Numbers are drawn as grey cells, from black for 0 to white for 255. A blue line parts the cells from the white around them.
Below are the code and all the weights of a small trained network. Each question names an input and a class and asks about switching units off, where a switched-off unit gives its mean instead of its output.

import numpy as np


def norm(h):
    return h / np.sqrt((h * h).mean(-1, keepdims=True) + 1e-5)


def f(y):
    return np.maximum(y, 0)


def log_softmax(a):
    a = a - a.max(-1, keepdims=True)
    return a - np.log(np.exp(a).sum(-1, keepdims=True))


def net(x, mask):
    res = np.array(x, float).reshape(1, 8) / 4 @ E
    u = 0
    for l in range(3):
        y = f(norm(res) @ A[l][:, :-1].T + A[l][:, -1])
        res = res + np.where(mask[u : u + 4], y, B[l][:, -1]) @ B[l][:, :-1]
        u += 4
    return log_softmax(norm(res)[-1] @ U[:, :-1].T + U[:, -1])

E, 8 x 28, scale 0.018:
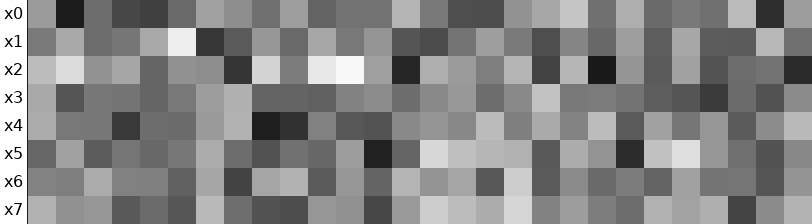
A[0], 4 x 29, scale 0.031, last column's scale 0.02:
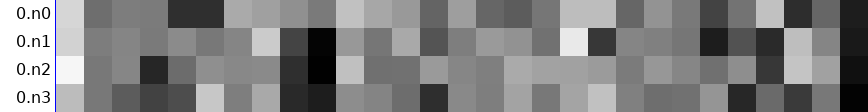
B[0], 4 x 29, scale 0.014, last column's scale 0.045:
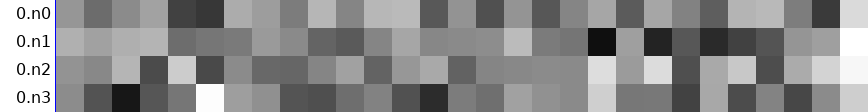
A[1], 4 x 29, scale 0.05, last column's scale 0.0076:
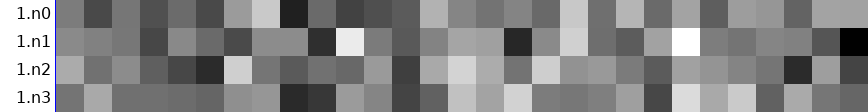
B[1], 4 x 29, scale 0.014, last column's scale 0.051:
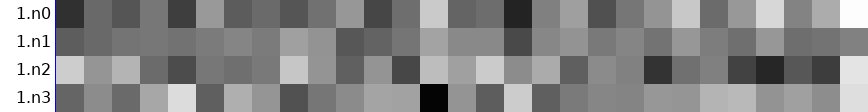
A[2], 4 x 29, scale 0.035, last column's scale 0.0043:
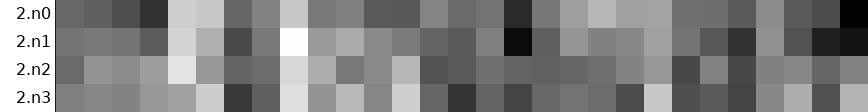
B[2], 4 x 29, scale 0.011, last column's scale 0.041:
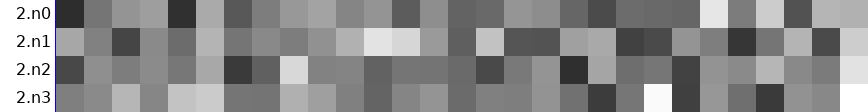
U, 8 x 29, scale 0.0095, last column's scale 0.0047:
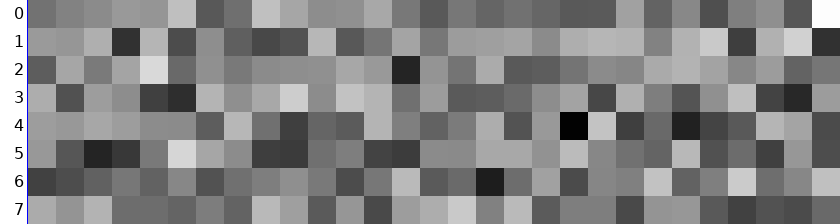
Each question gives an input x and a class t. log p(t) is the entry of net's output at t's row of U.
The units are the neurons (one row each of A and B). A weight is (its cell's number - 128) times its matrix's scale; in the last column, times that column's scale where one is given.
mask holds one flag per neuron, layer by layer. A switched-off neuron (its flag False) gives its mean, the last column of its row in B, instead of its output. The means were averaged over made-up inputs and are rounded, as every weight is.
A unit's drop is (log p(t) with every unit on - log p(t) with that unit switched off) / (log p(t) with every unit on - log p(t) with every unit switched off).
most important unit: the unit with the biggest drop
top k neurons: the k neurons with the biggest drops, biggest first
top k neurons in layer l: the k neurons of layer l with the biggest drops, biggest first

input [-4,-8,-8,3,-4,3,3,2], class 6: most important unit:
1.n0
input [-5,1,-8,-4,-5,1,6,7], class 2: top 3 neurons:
(1.n3, 0.n2, 0.n1)
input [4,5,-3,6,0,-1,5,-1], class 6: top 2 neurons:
(2.n0, 1.n3)
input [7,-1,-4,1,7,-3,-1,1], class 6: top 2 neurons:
(1.n0, 1.n3)
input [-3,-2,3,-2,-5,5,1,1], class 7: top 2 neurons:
(1.n2, 0.n1)
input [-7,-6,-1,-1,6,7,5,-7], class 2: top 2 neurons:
(1.n3, 0.n2)
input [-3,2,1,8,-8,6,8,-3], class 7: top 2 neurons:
(0.n1, 1.n2)
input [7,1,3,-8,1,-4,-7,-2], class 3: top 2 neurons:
(0.n0, 0.n1)
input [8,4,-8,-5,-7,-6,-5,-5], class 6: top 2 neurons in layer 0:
(0.n0, 0.n3)
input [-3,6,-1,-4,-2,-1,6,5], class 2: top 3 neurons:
(0.n2, 0.n0, 0.n1)
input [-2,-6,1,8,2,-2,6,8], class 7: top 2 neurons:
(1.n2, 1.n3)
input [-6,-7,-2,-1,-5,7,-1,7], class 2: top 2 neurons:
(1.n3, 0.n0)
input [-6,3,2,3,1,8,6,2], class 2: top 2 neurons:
(1.n3, 0.n0)
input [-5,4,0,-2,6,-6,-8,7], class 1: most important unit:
0.n2
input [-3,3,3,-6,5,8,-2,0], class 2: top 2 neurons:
(1.n3, 1.n0)
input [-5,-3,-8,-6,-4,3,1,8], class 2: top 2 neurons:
(1.n3, 0.n2)
